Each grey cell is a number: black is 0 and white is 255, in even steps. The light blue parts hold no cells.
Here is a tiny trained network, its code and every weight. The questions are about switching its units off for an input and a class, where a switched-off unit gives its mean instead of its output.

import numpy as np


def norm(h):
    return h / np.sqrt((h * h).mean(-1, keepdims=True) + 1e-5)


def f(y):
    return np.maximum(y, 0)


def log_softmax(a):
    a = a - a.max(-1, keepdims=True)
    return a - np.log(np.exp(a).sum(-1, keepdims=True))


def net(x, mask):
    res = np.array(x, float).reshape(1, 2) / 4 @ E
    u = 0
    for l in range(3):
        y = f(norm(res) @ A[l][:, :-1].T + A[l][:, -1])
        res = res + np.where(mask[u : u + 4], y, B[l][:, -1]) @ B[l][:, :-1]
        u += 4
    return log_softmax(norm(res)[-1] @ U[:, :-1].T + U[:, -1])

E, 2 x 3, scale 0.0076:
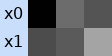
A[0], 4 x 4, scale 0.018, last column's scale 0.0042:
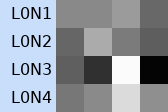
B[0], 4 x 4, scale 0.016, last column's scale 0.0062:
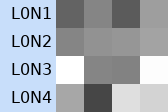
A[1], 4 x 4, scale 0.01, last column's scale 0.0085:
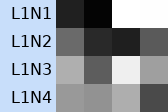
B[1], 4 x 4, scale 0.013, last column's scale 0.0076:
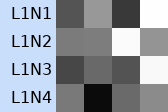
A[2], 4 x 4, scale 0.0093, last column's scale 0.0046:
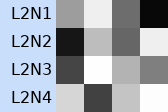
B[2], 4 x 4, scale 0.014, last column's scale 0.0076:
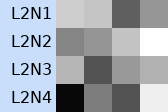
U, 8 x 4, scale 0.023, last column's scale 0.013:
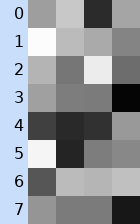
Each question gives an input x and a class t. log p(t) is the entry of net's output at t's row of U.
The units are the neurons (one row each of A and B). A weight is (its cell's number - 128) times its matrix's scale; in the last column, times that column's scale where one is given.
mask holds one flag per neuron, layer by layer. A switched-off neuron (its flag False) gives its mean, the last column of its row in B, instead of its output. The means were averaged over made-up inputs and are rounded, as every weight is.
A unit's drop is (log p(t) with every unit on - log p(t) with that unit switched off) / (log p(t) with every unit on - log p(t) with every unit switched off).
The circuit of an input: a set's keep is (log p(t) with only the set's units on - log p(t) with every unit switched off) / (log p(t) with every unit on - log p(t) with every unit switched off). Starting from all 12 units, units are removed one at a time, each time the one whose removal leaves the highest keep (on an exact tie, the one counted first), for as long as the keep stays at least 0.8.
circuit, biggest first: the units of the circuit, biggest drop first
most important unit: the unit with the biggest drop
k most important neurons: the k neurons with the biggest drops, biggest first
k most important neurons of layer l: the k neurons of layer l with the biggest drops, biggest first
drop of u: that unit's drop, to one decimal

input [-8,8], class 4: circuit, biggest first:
[L2N4]
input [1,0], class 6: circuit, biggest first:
[L0N3, L2N2]
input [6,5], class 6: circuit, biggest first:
[L0N4, L1N2]
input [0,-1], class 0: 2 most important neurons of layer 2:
[L2N1, L2N2]
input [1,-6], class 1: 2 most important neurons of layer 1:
[L1N3, L1N4]
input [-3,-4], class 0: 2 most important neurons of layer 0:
[L0N4, L0N3]
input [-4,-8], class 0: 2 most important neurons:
[L0N4, L1N1]
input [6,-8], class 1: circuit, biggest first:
[L0N4, L2N4, L1N1]
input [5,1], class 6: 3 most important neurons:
[L0N3, L0N4, L2N2]
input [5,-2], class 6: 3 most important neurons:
[L0N3, L0N4, L1N1]
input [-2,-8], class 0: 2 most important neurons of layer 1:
[L1N1, L1N3]
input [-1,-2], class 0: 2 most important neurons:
[L1N3, L0N4]
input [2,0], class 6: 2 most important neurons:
[L0N3, L0N4]
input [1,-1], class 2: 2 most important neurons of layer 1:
[L1N3, L1N1]
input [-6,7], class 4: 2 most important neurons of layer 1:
[L1N3, L1N1]
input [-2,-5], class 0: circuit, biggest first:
[L0N4]
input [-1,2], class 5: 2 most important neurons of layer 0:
[L0N3, L0N4]
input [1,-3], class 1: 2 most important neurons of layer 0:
[L0N4, L0N3]
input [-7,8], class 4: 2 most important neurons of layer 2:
[L2N4, L2N2]
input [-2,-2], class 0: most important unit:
L1N3
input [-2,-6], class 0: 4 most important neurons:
[L0N4, L1N1, L1N3, L2N2]
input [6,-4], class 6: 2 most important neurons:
[L0N3, L0N4]
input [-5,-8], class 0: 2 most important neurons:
[L0N4, L1N1]
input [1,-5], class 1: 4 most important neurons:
[L0N4, L0N3, L1N3, L2N4]
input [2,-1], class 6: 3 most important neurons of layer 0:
[L0N3, L0N4, L0N2]
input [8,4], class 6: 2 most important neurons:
[L0N4, L2N2]
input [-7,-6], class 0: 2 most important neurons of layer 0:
[L0N4, L0N1]
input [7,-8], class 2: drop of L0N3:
0.7
